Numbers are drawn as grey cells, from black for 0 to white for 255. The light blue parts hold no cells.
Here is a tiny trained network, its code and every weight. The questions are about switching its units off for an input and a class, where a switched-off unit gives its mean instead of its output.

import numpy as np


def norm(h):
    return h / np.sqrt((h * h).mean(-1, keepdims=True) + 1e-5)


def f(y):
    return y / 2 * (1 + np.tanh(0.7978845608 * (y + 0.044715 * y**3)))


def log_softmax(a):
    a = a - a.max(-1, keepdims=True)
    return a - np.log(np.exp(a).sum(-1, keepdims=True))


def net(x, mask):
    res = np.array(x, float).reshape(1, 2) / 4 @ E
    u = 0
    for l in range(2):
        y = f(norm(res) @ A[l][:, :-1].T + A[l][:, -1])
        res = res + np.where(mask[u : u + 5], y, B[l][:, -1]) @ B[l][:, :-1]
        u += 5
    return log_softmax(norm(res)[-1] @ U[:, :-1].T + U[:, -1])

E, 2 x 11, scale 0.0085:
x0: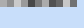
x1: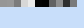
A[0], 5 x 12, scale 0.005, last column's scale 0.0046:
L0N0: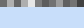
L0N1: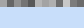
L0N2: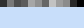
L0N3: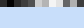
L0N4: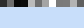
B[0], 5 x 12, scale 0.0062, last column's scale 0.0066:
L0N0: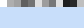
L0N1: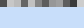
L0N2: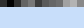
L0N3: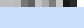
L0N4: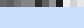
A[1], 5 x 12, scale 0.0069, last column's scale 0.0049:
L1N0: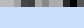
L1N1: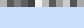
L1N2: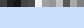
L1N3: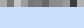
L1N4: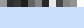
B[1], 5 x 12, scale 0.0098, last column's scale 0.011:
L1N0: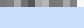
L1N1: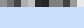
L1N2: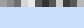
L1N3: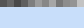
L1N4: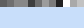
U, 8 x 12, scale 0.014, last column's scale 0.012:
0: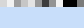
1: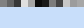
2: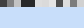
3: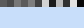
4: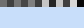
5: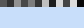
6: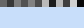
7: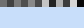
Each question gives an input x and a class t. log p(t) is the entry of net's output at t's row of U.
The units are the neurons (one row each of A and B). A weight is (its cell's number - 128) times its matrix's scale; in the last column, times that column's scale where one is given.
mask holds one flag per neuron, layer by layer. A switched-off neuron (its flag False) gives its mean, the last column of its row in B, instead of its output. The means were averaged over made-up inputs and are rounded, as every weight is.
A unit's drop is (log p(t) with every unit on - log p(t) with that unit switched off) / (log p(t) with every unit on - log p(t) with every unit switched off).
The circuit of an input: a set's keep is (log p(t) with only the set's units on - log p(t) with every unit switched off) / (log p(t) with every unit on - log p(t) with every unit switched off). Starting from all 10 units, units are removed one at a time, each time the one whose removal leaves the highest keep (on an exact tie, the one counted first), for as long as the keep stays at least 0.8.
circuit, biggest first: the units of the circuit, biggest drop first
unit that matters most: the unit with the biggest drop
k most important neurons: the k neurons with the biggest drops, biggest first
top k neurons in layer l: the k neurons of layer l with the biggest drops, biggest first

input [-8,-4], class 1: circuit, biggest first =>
L0N4
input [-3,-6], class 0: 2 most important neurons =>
L0N3; L1N2
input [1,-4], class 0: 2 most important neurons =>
L1N4; L1N1
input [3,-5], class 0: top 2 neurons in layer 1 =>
L1N4; L1N1
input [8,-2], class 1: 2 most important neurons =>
L1N1; L0N3
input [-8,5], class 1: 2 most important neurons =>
L0N3; L1N4
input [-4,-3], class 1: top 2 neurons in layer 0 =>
L0N4; L0N2
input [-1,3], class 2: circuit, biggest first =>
L1N1; L1N2
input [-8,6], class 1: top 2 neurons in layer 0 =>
L0N3; L0N1
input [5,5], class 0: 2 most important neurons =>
L1N4; L0N4
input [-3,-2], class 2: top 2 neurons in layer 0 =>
L0N4; L0N3
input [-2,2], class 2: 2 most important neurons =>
L1N1; L0N0
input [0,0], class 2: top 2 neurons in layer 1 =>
L1N2; L1N1
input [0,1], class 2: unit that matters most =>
L1N0
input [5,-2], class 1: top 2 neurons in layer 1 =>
L1N1; L1N2
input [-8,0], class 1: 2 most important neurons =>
L0N4; L1N4
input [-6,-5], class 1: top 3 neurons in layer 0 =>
L0N4; L0N0; L0N2
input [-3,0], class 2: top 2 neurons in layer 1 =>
L1N4; L1N1
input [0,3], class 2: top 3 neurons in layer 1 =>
L1N1; L1N2; L1N0
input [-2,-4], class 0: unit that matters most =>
L0N3
